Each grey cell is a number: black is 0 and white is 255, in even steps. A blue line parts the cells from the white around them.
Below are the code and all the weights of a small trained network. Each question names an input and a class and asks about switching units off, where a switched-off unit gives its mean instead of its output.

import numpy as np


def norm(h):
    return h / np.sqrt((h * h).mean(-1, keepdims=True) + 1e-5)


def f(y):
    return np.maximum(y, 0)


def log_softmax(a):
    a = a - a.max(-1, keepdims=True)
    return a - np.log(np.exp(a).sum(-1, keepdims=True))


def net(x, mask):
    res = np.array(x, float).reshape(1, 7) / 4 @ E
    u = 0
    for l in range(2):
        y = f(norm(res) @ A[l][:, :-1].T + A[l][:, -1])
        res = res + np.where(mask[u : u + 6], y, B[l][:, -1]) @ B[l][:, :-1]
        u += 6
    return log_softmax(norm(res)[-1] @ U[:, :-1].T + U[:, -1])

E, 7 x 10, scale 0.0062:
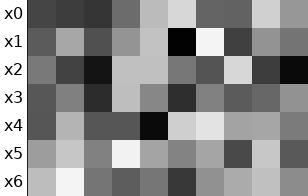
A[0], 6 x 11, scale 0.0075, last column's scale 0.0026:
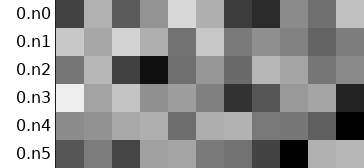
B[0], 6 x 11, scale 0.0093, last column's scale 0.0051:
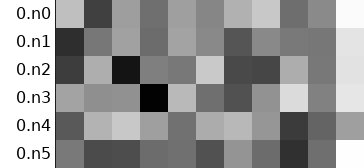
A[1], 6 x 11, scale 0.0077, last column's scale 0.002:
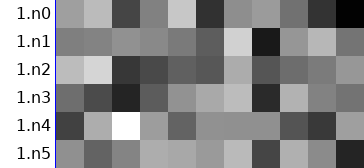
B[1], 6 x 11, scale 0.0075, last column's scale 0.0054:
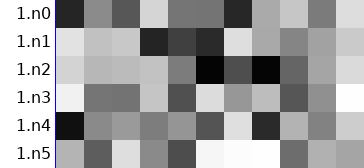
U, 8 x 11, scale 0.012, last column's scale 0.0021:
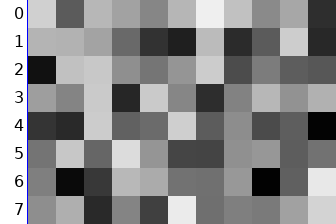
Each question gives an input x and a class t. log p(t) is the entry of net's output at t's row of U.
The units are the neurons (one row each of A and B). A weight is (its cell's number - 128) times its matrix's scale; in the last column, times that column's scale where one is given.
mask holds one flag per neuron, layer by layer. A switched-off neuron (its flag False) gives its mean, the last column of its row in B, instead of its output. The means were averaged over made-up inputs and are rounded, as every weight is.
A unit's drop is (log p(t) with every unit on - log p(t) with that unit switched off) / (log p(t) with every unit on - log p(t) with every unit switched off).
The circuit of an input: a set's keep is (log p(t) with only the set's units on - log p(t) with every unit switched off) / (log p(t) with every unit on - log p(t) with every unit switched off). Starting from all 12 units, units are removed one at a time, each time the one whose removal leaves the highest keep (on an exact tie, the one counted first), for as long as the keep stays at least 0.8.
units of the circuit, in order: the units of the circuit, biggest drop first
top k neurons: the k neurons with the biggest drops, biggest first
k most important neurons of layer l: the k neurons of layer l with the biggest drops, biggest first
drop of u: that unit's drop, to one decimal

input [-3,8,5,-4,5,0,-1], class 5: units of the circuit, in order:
(1.n0)
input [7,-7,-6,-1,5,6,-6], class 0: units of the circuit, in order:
(1.n5 0.n0)
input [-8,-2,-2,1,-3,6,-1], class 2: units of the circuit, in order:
(1.n4 0.n1)
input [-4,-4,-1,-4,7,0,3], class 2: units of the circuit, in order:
(1.n4 0.n1)
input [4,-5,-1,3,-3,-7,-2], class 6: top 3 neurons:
(0.n5 0.n3 0.n1)
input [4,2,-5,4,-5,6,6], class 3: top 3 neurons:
(0.n3 0.n5 0.n0)
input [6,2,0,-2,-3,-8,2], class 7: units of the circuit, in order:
(0.n2 1.n3)
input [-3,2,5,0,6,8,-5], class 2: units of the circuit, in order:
(0.n4 1.n4)
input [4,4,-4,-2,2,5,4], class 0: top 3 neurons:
(1.n5 1.n3 0.n5)
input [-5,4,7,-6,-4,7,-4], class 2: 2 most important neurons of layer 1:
(1.n4 1.n3)
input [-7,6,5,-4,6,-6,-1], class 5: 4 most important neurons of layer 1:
(1.n0 1.n1 1.n2 1.n5)
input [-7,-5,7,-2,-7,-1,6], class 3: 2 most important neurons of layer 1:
(1.n3 1.n2)
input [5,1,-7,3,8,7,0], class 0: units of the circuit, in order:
(1.n5 1.n3)
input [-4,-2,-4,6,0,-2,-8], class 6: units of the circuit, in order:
(0.n5)
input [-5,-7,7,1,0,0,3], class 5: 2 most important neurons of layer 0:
(0.n0 0.n5)
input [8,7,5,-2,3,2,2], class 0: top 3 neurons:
(1.n5 0.n0 1.n3)
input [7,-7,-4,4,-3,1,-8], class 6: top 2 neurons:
(0.n5 1.n1)
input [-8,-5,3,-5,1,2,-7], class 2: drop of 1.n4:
0.6
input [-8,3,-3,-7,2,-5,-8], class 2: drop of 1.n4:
0.4
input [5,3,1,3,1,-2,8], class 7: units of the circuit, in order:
(0.n2)
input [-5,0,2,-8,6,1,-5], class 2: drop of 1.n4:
0.2
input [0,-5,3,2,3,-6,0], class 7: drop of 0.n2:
0.6
